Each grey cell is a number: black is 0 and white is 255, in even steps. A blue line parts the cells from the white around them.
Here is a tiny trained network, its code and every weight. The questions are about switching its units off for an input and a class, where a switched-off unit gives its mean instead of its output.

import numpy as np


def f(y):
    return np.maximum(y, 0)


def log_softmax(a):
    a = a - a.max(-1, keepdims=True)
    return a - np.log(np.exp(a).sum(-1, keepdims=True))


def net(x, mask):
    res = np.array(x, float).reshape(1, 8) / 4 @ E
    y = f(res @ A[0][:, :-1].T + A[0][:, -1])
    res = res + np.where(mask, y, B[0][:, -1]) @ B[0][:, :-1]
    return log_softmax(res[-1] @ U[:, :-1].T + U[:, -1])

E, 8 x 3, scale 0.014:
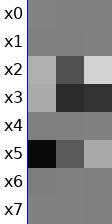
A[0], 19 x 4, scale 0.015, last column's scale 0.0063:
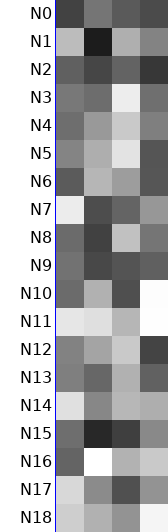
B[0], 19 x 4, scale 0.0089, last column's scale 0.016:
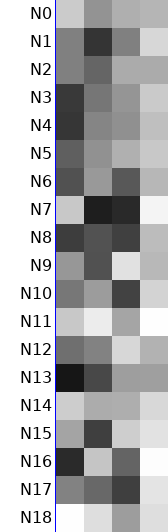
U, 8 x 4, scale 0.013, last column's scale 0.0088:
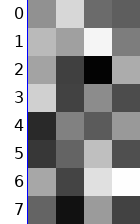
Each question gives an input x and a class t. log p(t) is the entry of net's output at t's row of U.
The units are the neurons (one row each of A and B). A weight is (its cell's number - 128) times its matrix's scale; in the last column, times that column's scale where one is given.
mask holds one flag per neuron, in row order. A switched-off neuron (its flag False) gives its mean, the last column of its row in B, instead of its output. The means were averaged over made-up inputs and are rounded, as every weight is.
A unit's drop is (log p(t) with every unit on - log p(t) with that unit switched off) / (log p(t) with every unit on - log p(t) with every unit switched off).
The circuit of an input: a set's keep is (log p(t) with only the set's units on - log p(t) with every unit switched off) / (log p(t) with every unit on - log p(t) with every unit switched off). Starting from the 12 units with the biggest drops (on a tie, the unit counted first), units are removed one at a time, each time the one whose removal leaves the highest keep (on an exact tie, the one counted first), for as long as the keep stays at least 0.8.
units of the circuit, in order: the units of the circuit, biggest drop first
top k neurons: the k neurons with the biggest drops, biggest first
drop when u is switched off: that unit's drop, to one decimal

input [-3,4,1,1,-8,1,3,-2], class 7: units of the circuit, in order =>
(N11)
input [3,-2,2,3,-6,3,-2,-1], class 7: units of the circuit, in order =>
(N11; N18)
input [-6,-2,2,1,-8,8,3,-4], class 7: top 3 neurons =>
(N16; N11; N8)
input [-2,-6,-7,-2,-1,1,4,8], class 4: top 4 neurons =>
(N11; N18; N14; N16)
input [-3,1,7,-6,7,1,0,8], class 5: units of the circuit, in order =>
(N3; N4)
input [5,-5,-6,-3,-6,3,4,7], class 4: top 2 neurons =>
(N11; N18)
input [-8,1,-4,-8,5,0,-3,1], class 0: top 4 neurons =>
(N11; N8; N1; N13)
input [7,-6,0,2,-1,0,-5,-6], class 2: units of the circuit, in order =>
(N11; N12)
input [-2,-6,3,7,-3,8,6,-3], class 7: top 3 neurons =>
(N8; N11; N18)
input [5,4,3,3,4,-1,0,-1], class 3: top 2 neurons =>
(N16; N10)
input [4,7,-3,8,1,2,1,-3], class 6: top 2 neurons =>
(N15; N9)
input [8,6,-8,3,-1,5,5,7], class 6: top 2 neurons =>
(N0; N11)
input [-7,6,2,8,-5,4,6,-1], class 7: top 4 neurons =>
(N11; N18; N14; N8)
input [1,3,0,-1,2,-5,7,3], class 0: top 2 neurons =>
(N15; N9)
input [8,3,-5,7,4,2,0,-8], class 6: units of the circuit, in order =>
(N15)
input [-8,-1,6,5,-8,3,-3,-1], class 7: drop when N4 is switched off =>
0.0
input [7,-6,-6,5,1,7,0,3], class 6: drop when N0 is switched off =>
0.1
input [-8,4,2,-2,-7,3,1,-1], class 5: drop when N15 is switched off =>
-0.1
